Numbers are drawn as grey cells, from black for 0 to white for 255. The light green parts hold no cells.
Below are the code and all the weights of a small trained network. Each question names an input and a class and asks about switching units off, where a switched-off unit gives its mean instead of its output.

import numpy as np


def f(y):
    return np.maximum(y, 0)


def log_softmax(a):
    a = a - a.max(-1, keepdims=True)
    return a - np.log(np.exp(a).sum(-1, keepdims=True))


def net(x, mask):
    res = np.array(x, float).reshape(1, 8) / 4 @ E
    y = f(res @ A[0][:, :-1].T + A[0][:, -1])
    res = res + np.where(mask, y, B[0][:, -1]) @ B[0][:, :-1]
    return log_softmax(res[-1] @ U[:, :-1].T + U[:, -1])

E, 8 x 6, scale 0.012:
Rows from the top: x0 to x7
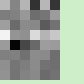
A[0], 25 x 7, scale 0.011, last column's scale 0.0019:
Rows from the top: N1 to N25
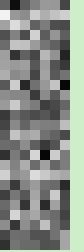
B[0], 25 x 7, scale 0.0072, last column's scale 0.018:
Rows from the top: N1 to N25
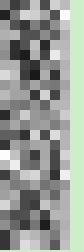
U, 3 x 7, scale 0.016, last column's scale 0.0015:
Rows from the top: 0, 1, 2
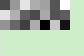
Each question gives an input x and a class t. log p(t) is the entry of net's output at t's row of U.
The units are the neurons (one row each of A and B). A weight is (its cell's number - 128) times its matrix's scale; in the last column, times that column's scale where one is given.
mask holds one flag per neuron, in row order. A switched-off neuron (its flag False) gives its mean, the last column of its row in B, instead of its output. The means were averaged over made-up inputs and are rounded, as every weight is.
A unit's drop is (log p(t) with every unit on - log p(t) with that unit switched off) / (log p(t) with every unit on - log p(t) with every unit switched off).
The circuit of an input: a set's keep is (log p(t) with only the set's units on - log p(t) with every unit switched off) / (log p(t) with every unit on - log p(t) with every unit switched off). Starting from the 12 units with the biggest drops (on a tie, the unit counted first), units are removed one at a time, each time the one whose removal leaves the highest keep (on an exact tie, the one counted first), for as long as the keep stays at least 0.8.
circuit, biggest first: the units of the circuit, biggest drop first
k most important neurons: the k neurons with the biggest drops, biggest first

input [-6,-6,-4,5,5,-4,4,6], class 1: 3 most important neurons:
(N16 N21 N4)
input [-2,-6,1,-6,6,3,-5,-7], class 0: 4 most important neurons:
(N25 N12 N24 N3)
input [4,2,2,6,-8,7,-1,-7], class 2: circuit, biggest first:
(N5)
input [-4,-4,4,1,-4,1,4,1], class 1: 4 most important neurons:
(N16 N6 N21 N1)
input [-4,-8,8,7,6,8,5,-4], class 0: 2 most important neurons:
(N2 N18)
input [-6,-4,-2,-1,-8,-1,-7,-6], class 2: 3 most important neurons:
(N14 N22 N5)
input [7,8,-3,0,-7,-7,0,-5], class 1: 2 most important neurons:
(N8 N10)
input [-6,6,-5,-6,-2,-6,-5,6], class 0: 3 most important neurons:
(N25 N24 N12)
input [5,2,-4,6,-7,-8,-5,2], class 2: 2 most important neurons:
(N3 N5)
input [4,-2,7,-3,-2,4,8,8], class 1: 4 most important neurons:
(N2 N18 N8 N7)
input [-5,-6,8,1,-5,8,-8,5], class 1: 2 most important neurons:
(N16 N21)
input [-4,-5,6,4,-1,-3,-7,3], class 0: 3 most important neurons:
(N2 N18 N8)
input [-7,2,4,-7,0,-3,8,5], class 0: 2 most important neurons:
(N25 N12)
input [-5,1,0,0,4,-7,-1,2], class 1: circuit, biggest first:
(N16)
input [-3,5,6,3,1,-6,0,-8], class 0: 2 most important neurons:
(N8 N2)
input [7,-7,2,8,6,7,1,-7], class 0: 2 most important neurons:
(N2 N18)
